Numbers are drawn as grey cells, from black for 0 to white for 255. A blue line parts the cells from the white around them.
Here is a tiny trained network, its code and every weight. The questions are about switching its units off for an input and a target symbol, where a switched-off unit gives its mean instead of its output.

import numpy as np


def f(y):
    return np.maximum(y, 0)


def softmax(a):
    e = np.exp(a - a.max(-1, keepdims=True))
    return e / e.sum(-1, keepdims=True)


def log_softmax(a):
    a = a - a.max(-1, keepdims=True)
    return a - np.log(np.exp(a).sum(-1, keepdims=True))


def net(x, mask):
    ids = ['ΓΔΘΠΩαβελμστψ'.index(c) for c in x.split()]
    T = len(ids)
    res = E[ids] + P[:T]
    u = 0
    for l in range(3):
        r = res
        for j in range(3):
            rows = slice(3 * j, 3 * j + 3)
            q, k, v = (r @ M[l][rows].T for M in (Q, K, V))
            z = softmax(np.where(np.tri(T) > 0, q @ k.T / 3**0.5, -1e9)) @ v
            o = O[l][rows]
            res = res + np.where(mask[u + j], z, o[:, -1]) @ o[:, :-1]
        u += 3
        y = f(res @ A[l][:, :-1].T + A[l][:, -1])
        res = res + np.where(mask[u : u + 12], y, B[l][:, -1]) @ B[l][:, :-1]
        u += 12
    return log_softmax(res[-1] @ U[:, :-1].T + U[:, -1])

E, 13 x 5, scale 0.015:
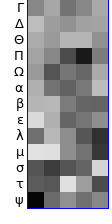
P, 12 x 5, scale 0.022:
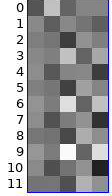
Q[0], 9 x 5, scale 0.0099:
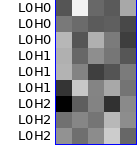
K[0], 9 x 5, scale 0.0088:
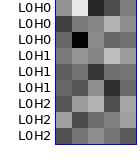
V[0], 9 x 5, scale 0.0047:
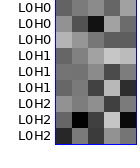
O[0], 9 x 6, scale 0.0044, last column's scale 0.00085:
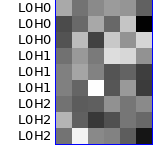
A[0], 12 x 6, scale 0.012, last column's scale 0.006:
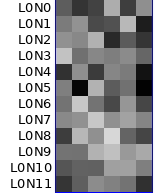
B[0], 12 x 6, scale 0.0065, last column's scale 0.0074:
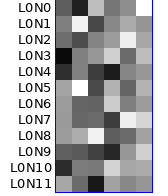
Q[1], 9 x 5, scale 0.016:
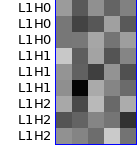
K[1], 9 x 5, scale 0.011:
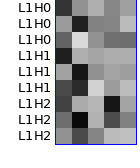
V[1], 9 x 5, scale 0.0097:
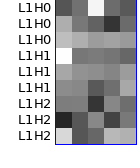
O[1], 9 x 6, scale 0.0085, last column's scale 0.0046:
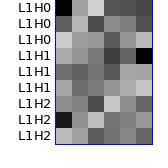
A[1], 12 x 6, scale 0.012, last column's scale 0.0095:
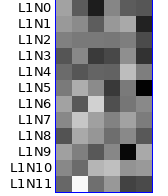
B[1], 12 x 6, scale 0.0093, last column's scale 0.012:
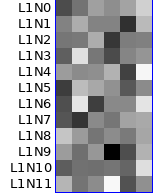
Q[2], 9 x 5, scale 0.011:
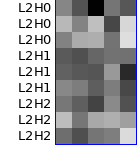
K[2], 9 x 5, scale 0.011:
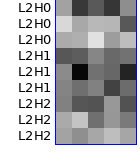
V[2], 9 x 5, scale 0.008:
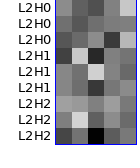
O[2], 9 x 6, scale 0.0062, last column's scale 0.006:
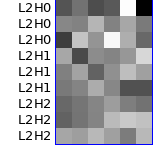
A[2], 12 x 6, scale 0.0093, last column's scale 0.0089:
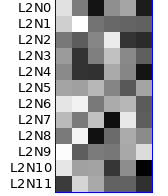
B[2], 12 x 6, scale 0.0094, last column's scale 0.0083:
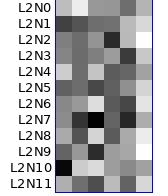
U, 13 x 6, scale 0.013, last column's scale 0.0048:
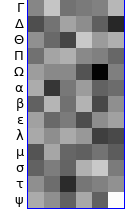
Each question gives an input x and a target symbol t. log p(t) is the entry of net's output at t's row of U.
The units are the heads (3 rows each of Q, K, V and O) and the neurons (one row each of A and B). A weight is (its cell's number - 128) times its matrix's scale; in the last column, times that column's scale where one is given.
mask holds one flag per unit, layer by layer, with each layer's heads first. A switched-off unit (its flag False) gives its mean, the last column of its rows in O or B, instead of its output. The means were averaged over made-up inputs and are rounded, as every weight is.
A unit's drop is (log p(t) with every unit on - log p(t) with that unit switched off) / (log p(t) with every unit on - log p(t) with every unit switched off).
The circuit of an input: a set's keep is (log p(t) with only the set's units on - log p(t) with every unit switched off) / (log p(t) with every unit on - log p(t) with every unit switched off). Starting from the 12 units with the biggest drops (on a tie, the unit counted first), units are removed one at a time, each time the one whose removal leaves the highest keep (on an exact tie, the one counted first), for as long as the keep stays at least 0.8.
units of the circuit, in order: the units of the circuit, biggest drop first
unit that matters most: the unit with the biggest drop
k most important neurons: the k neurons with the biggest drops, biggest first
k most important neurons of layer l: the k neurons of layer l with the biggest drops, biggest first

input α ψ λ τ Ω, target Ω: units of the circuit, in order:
[L0N5; L0N7; L1N9]
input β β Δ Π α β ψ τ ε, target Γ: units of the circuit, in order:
[L1H2; L2N0]
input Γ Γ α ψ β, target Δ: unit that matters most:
L1H2
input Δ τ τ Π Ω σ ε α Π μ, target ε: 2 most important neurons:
[L1N6; L0N8]
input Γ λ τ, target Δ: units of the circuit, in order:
[L0N0; L1H0]
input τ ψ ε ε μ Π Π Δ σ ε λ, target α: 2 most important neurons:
[L0N0; L0N10]
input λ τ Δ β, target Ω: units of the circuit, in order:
[L2H0; L1N11]
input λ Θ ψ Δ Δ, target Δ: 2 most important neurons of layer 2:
[L2N2; L2N9]
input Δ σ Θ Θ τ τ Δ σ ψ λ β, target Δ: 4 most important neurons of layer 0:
[L0N5; L0N0; L0N10; L0N4]
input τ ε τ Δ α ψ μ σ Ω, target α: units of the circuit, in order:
[L1N6; L2N4]
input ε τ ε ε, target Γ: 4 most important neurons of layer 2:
[L2N0; L2N9; L2N10; L2N6]
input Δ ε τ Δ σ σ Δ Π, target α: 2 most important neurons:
[L0N0; L0N5]
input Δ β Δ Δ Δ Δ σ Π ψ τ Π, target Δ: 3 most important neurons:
[L0N0; L0N5; L0N4]
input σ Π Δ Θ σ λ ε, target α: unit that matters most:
L1H1
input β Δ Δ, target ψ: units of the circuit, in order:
[L1H2; L2N0]
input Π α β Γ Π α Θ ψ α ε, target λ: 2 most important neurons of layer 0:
[L0N6; L0N0]
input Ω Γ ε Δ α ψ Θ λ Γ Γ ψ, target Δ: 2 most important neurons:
[L0N0; L2N2]
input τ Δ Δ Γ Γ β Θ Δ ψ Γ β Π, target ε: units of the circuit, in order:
[L2N8; L1N3]
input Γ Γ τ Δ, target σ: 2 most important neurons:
[L0N8; L0N4]
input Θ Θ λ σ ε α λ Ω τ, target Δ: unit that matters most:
L0N10
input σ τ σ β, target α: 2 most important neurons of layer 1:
[L1N4; L1N6]
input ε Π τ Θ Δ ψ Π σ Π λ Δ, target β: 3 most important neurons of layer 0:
[L0N2; L0N7; L0N5]
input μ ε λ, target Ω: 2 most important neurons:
[L0N7; L1N6]
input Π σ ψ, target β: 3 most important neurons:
[L0N4; L1N3; L0N0]
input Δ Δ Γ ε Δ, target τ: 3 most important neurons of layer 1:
[L1N9; L1N4; L1N1]
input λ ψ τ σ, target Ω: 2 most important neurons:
[L0N8; L1N11]
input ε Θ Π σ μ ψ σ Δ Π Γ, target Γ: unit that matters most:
L0N0
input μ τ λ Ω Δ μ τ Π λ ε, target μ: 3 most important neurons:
[L1N11; L2N10; L0N8]
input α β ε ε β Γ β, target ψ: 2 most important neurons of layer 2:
[L2N9; L2N0]
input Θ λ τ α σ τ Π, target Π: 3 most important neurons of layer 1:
[L1N6; L1N4; L1N5]
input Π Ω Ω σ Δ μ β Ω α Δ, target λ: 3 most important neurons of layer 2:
[L2N6; L2N3; L2N4]
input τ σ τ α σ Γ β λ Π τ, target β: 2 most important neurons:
[L1N6; L0N8]
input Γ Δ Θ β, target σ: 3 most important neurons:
[L0N8; L0N4; L1N6]
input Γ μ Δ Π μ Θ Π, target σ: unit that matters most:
L0N8
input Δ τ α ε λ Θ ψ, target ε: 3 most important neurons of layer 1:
[L1N6; L1N4; L1N3]
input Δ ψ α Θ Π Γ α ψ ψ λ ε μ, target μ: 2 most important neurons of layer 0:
[L0N0; L0N9]
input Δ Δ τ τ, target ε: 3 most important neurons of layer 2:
[L2N8; L2N7; L2N6]
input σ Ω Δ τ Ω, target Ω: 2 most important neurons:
[L0N5; L2N9]
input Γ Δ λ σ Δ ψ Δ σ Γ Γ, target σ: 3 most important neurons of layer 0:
[L0N8; L0N4; L0N5]
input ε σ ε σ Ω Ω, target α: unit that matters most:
L2N4
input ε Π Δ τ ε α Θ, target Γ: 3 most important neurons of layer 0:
[L0N6; L0N0; L0N9]
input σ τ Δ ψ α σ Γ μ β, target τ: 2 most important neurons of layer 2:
[L2N6; L2N9]
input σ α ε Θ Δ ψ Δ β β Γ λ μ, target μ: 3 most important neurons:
[L1N9; L2N1; L2N5]
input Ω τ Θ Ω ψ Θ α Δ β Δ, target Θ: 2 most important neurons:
[L1N4; L0N0]
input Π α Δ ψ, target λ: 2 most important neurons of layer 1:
[L1N4; L1N1]
